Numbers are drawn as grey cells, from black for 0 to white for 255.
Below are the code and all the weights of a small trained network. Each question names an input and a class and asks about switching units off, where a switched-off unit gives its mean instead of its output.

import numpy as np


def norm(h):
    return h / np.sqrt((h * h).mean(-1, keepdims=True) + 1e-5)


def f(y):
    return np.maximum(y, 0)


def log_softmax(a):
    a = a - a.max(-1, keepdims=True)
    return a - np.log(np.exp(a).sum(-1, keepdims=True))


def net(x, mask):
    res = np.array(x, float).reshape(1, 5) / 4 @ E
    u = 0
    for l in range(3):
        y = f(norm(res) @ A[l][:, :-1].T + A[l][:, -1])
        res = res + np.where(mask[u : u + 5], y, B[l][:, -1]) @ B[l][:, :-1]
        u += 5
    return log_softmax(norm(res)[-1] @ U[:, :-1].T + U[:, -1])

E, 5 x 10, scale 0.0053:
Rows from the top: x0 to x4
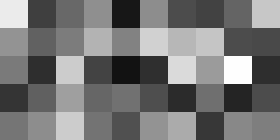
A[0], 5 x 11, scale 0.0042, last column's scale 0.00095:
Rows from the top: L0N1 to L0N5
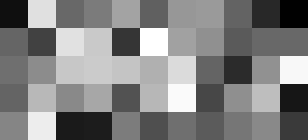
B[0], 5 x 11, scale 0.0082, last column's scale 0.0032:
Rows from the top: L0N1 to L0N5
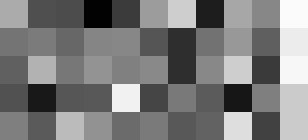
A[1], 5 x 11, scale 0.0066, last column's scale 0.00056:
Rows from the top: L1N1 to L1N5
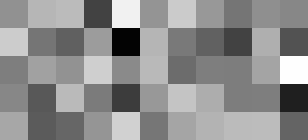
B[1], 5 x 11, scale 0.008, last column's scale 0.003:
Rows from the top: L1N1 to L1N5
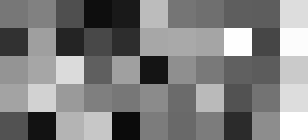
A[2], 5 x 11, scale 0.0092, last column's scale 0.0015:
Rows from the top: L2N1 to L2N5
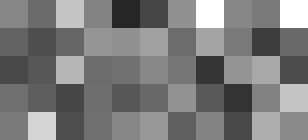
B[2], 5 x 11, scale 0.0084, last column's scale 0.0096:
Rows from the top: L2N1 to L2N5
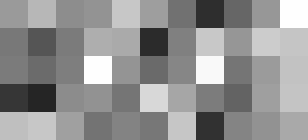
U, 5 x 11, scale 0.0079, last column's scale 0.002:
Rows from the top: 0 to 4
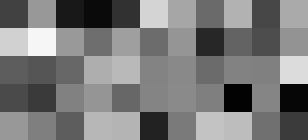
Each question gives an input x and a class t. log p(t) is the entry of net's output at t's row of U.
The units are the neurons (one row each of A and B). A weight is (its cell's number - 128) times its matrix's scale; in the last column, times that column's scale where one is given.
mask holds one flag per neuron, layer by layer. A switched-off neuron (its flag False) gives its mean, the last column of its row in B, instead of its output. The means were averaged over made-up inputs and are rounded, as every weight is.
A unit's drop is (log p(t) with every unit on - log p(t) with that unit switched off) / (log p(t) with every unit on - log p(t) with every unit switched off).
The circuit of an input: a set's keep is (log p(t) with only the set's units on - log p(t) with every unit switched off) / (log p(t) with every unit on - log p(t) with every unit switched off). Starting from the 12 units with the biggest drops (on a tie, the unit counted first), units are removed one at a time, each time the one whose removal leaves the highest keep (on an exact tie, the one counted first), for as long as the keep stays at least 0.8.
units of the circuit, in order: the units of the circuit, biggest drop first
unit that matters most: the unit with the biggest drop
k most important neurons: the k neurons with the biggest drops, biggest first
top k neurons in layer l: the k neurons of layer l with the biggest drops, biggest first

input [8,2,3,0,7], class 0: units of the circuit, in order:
L1N2
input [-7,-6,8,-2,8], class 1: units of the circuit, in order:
L2N4; L2N1
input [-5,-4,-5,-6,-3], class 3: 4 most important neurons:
L1N5; L1N1; L0N2; L1N2
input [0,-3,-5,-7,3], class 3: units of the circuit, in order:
L0N4; L1N5; L2N1
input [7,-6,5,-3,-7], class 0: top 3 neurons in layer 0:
L0N4; L0N3; L0N2
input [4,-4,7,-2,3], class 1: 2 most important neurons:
L1N4; L2N1
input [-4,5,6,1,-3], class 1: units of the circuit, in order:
L2N1; L1N4
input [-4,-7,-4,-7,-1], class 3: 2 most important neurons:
L1N5; L1N1
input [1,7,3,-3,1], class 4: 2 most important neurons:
L0N2; L2N2
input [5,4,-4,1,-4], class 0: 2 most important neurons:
L1N2; L2N3
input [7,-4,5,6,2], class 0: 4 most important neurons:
L1N2; L0N4; L2N2; L1N5
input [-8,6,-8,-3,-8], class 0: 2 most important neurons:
L1N1; L0N1
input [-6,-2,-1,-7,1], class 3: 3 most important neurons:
L1N5; L0N4; L1N2
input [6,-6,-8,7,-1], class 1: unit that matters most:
L2N5
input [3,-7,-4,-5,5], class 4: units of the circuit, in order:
L2N3; L2N1
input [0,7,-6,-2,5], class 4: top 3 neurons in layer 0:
L0N3; L0N2; L0N4
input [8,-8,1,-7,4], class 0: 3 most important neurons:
L1N2; L2N2; L2N1
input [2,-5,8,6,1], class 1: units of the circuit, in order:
L2N1; L0N4; L2N2; L0N1
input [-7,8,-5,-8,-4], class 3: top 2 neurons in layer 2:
L2N2; L2N1
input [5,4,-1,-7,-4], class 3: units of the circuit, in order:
L1N5
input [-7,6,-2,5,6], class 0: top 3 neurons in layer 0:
L0N1; L0N4; L0N5
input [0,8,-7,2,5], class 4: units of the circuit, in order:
L0N3; L2N2
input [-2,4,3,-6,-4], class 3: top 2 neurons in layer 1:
L1N5; L1N1
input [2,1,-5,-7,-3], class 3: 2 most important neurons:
L1N5; L0N4
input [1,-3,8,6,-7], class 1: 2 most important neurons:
L2N1; L0N4
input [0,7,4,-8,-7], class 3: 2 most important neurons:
L1N5; L0N3
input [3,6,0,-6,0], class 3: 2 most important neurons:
L0N4; L1N5
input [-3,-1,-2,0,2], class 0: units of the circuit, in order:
L0N1
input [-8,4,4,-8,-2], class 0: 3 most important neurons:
L1N1; L2N3; L0N1
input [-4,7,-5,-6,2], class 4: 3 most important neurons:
L0N3; L2N2; L2N1
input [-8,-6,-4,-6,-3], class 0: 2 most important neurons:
L1N1; L0N1
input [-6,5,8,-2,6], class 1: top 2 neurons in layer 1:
L1N4; L1N2
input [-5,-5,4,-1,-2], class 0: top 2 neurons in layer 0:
L0N1; L0N2
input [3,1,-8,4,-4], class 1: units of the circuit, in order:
L2N5
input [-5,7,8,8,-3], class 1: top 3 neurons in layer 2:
L2N1; L2N3; L2N4
